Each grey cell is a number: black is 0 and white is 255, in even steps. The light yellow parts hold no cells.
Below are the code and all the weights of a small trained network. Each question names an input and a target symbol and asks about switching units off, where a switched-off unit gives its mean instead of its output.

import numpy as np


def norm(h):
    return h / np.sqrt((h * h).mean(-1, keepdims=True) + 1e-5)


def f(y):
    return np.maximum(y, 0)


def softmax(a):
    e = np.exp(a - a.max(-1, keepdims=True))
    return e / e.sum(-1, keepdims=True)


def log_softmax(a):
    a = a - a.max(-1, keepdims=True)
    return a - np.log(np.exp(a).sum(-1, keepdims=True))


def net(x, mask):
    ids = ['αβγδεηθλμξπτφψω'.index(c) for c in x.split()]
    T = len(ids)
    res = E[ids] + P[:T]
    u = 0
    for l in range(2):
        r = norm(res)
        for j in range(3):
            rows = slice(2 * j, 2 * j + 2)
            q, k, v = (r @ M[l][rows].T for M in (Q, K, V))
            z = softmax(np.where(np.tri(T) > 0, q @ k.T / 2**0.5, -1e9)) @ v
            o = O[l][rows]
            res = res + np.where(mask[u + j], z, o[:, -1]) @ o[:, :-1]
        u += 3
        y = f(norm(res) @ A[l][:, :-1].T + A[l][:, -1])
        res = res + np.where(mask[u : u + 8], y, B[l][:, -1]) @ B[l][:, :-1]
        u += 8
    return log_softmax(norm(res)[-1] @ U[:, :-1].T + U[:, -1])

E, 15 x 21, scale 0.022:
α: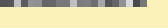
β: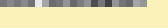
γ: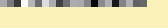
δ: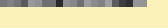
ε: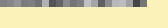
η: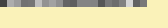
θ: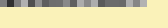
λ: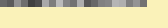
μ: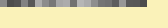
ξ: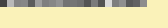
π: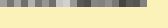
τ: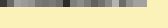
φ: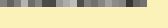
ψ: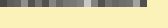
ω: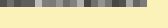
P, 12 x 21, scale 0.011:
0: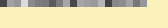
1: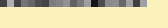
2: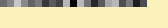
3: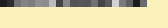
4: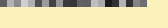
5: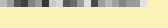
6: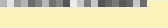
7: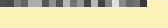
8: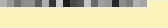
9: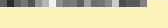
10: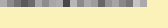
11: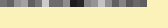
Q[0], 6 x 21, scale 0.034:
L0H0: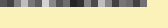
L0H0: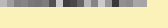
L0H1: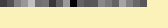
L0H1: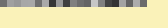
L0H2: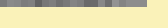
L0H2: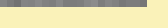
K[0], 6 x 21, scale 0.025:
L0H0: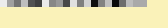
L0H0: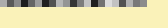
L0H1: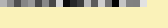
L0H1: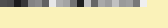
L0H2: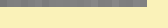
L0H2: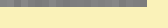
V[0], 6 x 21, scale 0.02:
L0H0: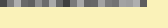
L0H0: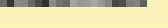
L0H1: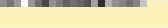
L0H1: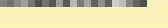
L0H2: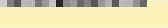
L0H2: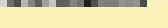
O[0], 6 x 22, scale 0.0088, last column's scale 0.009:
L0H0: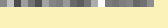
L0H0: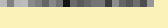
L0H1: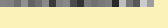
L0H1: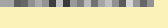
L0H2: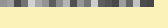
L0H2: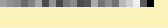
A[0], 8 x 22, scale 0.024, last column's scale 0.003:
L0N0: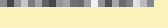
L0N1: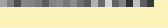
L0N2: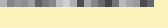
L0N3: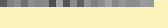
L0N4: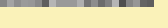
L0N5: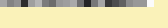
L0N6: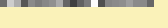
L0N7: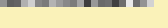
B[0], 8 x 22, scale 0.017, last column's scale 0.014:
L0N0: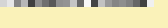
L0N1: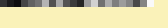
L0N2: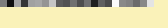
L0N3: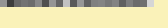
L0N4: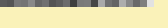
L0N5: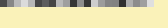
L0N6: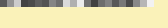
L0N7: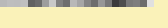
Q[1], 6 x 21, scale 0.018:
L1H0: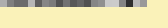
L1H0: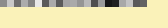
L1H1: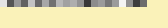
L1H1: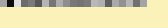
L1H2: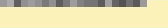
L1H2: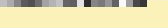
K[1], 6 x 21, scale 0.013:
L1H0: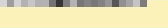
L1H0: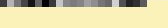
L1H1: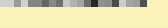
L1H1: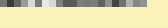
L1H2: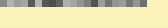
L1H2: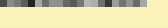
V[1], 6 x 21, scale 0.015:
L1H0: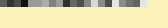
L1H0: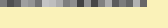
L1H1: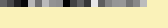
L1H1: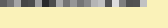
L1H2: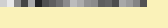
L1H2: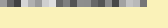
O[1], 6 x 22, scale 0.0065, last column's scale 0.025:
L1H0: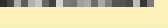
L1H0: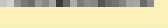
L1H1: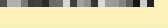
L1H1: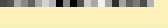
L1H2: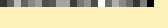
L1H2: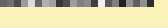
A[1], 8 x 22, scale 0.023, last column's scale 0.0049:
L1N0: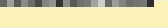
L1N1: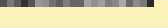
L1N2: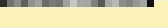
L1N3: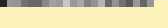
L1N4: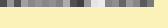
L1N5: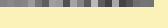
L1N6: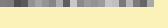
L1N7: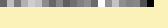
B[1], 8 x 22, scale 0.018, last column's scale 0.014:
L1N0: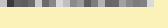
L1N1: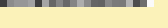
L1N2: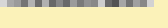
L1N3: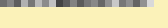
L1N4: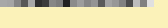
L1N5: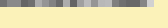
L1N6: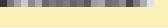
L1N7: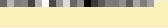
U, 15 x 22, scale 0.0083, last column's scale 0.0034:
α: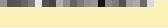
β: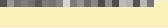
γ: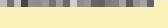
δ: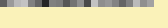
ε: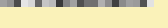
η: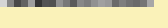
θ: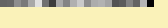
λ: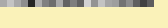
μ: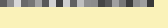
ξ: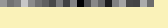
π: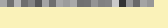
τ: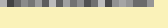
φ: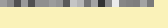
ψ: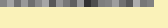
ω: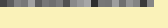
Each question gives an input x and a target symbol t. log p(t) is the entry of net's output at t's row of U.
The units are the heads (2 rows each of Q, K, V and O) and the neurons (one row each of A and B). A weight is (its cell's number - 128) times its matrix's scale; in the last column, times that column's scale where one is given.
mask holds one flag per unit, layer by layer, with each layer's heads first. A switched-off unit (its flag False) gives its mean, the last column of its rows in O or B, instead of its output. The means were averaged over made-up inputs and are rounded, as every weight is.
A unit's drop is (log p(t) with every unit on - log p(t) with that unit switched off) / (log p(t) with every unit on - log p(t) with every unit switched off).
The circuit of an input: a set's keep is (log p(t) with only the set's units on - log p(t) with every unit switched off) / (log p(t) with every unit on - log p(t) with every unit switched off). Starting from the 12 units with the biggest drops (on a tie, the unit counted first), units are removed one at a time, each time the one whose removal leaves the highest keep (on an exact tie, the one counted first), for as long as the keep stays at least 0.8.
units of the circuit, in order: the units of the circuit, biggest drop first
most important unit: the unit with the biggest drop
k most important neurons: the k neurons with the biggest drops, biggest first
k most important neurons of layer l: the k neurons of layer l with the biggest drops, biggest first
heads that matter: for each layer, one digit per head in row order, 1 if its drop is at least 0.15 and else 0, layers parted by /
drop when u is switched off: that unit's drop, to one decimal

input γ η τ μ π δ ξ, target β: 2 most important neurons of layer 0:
[L0N1, L0N6]
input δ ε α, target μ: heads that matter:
010 / 000
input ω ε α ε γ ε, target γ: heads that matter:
001 / 010
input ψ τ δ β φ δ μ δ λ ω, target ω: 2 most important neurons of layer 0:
[L0N4, L0N7]
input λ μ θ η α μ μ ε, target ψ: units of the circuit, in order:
[L0H1, L0H0, L1N7]
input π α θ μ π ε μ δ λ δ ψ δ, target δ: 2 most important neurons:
[L1N6, L1N4]
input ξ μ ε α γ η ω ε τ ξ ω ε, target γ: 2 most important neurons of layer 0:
[L0N6, L0N2]
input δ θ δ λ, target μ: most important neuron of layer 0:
[L0N1]
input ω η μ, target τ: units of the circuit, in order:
[L0H1, L1N0, L0H0]
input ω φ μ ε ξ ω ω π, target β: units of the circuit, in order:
[L0H1, L0H0]
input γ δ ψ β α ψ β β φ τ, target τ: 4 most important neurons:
[L0N0, L1N0, L0N7, L0N1]
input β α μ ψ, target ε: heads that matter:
100 / 000
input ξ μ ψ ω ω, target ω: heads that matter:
011 / 000
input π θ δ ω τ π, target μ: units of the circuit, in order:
[L0H1]
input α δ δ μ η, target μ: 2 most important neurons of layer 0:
[L0N1, L0N0]
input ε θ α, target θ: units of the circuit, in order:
[L0H1, L0H0, L1N6]
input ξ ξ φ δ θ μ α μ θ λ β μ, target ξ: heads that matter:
110 / 000
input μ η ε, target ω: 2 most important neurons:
[L0N4, L0N0]
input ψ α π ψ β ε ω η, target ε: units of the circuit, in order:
[L0H0, L1N2, L1N3]
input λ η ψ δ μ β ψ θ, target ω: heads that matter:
011 / 000
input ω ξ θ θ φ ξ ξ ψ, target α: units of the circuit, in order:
[L0H1, L0H0]
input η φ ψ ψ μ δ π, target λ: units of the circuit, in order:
[L0H0, L1N5]
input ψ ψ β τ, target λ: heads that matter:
101 / 000
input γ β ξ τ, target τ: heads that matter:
000 / 000
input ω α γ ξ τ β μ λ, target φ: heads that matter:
000 / 110
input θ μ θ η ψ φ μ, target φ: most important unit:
L0H2
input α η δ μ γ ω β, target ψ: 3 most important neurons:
[L0N0, L1N7, L0N5]
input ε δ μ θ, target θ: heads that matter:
110 / 000
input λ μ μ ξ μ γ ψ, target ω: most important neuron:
[L0N0]
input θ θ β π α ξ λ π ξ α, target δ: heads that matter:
110 / 000
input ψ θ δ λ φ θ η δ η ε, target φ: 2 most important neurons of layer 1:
[L1N3, L1N4]
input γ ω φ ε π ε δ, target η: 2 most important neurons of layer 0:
[L0N1, L0N5]
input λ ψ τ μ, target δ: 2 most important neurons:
[L1N6, L1N4]
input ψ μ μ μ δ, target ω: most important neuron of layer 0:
[L0N4]
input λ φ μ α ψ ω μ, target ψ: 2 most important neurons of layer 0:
[L0N6, L0N7]
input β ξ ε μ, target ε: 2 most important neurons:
[L1N2, L0N1]
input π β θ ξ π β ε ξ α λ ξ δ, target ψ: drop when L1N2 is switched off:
0.0
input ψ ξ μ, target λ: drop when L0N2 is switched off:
0.1
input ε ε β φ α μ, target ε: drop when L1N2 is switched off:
0.3
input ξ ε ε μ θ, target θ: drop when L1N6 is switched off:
0.2
